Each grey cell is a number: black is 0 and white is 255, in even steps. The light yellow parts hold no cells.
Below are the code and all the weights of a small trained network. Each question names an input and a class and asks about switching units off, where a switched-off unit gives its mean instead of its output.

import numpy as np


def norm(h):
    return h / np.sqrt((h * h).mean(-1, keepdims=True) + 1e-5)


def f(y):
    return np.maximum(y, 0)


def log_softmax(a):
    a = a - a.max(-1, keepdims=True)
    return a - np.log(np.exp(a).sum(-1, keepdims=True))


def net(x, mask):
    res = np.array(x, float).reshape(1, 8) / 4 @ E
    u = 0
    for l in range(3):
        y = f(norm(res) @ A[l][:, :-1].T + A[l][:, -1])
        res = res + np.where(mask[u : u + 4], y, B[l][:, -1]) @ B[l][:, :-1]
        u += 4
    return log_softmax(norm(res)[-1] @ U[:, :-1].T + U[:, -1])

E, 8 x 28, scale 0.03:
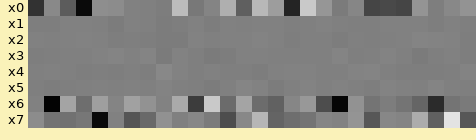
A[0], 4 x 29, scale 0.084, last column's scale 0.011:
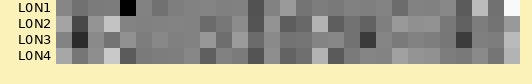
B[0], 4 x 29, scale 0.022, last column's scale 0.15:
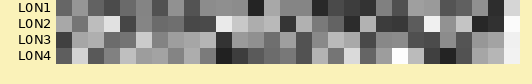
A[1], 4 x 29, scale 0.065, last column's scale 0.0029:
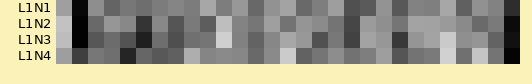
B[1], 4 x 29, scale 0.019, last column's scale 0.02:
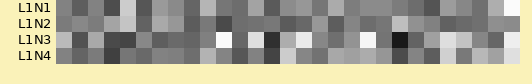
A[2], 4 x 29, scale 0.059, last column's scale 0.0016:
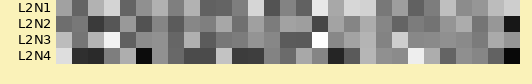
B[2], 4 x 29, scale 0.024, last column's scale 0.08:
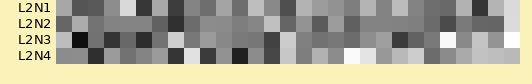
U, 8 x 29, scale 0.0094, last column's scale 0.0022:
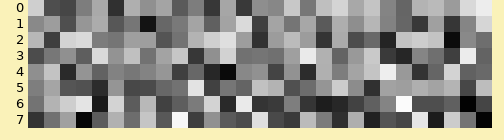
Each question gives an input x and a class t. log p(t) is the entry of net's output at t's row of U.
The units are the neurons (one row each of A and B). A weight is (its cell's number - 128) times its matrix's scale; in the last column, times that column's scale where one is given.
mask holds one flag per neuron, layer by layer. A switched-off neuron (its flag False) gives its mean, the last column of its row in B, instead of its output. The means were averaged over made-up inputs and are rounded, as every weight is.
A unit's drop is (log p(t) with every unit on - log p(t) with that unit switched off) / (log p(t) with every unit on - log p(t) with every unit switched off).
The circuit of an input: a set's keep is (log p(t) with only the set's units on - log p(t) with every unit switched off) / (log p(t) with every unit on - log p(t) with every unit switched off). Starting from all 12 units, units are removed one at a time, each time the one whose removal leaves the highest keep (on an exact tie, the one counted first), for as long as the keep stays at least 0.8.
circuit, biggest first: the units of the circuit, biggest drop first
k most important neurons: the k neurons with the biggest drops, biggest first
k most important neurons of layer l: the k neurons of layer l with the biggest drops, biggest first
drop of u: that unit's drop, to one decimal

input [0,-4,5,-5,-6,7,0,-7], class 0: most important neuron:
L1N1
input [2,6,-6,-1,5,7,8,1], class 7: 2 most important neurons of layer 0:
L0N3, L0N4
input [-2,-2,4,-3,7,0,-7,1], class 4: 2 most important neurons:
L0N2, L0N3
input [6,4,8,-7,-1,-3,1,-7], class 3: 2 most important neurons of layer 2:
L2N3, L2N4
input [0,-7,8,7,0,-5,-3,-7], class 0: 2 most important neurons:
L1N1, L1N4
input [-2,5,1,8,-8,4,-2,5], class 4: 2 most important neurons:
L0N3, L2N4
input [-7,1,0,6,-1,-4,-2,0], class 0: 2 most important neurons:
L0N1, L2N3
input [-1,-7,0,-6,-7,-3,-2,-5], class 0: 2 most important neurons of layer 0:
L0N3, L0N1
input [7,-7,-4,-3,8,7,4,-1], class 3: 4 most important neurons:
L0N1, L0N2, L2N1, L2N3
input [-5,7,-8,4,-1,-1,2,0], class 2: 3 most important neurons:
L0N2, L0N1, L2N3
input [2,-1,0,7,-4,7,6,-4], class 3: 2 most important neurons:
L0N1, L0N3
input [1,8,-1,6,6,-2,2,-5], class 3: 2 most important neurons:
L0N2, L0N1
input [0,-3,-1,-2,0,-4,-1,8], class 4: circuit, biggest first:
L0N3, L0N2
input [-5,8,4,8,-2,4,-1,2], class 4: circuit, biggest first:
L0N4
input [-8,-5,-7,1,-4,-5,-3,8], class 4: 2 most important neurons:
L0N3, L0N4
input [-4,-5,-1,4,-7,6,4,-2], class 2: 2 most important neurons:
L0N2, L0N1
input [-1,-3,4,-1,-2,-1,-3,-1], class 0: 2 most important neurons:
L0N1, L0N3
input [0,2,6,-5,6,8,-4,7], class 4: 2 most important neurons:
L0N3, L0N2
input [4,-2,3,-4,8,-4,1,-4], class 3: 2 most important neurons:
L0N2, L0N1
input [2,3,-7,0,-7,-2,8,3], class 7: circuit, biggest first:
L0N3
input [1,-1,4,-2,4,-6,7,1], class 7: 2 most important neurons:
L0N3, L0N4
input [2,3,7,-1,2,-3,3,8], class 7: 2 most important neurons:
L0N2, L0N4
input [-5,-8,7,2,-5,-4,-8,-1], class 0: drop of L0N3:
0.1
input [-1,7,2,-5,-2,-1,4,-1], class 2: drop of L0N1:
0.6
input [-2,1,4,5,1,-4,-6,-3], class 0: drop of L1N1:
0.0
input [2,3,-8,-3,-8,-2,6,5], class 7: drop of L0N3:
0.1
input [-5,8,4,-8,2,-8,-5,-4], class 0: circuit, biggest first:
L0N1
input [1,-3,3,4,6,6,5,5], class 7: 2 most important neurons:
L0N3, L0N4
